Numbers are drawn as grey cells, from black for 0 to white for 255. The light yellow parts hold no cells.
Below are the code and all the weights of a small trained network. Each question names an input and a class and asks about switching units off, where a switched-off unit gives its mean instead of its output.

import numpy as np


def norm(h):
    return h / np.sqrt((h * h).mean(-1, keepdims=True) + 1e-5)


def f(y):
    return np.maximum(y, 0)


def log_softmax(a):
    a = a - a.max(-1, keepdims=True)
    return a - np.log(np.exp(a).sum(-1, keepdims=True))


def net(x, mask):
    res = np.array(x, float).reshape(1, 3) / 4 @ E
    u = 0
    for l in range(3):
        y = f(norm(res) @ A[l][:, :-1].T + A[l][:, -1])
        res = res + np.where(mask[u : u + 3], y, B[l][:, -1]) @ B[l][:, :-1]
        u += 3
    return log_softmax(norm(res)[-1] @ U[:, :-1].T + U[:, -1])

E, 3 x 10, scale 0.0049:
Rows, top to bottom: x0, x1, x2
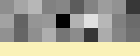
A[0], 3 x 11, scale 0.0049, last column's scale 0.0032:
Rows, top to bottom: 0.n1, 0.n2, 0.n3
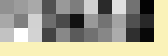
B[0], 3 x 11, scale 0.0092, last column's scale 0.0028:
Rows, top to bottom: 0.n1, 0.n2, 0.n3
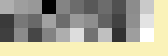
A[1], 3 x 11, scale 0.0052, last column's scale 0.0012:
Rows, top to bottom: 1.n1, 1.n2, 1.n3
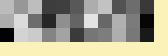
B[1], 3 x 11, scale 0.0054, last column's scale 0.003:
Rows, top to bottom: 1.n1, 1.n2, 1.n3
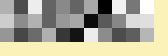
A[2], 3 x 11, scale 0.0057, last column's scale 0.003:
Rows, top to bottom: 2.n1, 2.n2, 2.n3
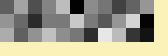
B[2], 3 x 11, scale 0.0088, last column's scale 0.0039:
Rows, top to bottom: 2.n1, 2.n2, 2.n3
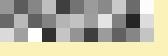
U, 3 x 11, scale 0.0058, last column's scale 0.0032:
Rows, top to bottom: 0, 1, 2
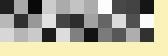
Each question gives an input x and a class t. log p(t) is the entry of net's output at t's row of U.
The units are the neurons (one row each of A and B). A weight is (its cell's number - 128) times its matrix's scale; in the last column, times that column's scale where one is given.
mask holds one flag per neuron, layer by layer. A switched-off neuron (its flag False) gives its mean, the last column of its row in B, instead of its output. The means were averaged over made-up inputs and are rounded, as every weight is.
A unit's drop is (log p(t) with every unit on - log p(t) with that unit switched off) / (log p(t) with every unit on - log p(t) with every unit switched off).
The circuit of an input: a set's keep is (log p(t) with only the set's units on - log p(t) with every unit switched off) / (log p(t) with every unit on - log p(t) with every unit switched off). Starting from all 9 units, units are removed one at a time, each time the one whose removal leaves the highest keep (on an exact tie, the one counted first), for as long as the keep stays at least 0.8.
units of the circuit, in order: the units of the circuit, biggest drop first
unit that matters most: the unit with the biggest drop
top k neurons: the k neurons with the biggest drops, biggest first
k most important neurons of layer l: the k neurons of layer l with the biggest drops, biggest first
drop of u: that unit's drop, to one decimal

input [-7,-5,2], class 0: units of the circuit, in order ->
(2.n2)
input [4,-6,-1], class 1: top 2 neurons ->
(2.n1, 1.n3)
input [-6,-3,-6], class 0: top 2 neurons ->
(2.n2, 1.n1)
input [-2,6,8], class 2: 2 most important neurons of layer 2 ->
(2.n3, 2.n1)
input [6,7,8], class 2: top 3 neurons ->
(2.n3, 2.n1, 1.n3)
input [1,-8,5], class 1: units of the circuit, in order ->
(2.n1, 1.n3)
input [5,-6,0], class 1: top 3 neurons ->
(2.n1, 1.n3, 2.n2)
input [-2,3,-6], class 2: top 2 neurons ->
(1.n2, 2.n1)
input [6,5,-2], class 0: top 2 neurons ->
(0.n3, 0.n2)
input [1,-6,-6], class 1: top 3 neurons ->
(1.n3, 2.n1, 2.n3)
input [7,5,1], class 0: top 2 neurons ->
(0.n3, 0.n2)
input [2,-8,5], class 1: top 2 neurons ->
(2.n1, 1.n3)
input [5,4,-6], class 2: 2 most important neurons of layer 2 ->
(2.n2, 2.n1)
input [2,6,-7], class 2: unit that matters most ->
1.n2
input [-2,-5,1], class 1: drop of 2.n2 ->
0.0
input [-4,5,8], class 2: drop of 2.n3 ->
1.0
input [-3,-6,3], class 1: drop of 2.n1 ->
0.1
